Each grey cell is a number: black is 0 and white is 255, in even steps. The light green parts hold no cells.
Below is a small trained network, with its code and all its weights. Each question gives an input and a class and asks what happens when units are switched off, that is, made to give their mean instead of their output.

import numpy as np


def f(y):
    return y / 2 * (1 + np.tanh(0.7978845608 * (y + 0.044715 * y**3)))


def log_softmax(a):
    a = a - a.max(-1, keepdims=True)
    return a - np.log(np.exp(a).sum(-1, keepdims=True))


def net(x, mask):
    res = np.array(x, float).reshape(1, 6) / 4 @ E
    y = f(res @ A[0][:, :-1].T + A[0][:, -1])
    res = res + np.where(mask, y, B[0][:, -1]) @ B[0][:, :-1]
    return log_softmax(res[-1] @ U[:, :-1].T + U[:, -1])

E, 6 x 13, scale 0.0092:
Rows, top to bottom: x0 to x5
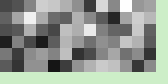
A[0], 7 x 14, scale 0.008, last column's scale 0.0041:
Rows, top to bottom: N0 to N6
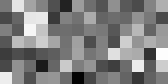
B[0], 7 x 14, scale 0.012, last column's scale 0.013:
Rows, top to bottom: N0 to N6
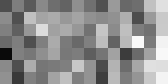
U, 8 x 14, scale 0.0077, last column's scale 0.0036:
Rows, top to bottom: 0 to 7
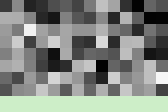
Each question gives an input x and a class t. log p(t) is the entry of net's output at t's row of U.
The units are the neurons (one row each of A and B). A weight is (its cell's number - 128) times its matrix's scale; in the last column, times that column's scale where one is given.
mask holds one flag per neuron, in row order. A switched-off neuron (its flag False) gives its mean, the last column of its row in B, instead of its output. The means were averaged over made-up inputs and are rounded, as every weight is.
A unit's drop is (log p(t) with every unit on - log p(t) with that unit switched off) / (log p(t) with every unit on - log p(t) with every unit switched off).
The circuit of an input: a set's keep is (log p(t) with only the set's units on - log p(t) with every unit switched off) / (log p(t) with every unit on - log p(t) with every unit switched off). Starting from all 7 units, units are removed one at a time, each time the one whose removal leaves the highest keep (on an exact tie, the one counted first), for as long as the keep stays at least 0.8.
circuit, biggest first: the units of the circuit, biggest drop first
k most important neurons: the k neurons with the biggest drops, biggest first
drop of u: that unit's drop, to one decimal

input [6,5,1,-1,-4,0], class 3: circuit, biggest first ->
N3; N5
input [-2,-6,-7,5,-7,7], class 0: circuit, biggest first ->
N5
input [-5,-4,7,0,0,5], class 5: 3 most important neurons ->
N6; N2; N3
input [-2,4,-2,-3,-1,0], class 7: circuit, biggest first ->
N6; N5
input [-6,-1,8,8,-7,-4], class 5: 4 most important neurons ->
N6; N2; N1; N3
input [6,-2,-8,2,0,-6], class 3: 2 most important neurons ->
N3; N5
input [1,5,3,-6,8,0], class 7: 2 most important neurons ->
N2; N6
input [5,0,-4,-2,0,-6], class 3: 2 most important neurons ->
N3; N5
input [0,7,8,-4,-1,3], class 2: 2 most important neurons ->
N1; N4
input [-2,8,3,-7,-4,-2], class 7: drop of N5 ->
0.0
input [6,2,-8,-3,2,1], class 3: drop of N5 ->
0.2
